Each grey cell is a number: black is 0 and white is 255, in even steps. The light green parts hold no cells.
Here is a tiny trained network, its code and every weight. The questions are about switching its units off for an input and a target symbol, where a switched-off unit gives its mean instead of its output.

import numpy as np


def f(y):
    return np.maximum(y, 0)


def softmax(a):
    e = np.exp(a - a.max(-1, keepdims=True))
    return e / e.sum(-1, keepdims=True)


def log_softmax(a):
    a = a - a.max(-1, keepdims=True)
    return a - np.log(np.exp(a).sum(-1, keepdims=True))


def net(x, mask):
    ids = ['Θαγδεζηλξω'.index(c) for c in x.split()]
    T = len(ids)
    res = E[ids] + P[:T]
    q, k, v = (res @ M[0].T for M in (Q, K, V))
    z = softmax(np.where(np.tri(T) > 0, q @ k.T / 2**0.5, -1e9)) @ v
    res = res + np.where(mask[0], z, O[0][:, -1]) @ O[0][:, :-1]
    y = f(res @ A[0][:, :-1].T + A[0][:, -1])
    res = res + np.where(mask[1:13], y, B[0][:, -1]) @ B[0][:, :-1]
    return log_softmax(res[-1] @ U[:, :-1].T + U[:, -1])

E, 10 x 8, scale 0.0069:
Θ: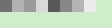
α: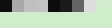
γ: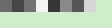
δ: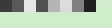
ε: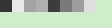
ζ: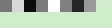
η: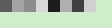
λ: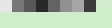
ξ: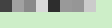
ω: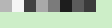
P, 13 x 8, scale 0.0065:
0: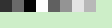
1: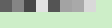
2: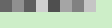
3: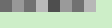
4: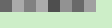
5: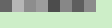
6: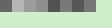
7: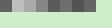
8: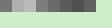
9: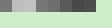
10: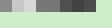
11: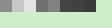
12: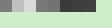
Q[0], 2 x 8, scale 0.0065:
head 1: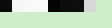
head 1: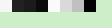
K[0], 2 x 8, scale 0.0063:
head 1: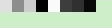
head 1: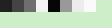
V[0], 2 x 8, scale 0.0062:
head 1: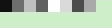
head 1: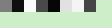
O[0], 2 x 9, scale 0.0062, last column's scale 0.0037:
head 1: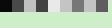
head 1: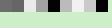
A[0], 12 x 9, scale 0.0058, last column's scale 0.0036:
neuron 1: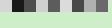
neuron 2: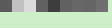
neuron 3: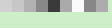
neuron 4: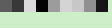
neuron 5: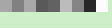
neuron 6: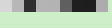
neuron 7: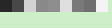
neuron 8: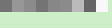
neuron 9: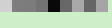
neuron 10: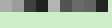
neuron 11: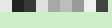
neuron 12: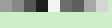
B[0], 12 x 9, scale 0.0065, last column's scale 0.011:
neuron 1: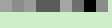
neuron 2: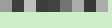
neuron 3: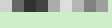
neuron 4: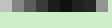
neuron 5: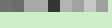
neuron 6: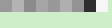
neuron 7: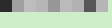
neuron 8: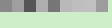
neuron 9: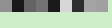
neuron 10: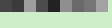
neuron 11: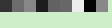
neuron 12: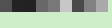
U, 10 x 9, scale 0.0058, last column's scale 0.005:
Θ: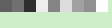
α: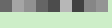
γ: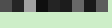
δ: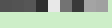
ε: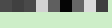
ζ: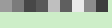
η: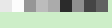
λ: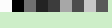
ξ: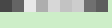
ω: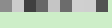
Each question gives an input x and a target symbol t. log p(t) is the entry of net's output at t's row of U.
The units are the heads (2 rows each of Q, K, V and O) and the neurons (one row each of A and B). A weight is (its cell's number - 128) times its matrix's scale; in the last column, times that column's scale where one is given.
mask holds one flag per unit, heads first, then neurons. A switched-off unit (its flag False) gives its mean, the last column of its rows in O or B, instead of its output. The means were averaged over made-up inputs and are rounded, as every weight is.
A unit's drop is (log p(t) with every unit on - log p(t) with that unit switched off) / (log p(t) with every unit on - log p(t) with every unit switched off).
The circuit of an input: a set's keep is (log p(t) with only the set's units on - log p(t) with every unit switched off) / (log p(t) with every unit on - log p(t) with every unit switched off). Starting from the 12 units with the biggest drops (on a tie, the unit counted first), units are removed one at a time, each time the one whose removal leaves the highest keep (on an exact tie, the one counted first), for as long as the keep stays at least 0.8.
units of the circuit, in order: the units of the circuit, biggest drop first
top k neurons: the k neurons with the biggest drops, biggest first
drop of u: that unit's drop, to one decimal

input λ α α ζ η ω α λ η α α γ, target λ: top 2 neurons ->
neuron 9; neuron 7
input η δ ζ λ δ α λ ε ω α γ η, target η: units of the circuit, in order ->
head 1; neuron 6
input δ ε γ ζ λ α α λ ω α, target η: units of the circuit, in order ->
head 1; neuron 12
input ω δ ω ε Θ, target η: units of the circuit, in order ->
head 1; neuron 12; neuron 10
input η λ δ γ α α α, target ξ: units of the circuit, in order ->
head 1; neuron 7
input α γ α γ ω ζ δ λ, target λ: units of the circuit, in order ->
neuron 9; neuron 7; head 1
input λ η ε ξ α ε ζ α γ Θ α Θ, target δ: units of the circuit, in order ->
head 1; neuron 12
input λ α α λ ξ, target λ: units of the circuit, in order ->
head 1; neuron 9; neuron 6; neuron 3
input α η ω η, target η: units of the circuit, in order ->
head 1; neuron 6; neuron 12
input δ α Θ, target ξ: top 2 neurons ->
neuron 7; neuron 11
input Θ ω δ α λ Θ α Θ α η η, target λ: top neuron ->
neuron 9
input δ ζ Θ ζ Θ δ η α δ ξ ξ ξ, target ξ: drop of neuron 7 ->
0.6
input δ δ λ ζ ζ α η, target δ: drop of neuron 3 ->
0.0
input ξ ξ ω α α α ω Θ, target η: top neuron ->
neuron 6
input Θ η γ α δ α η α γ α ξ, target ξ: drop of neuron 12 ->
0.1
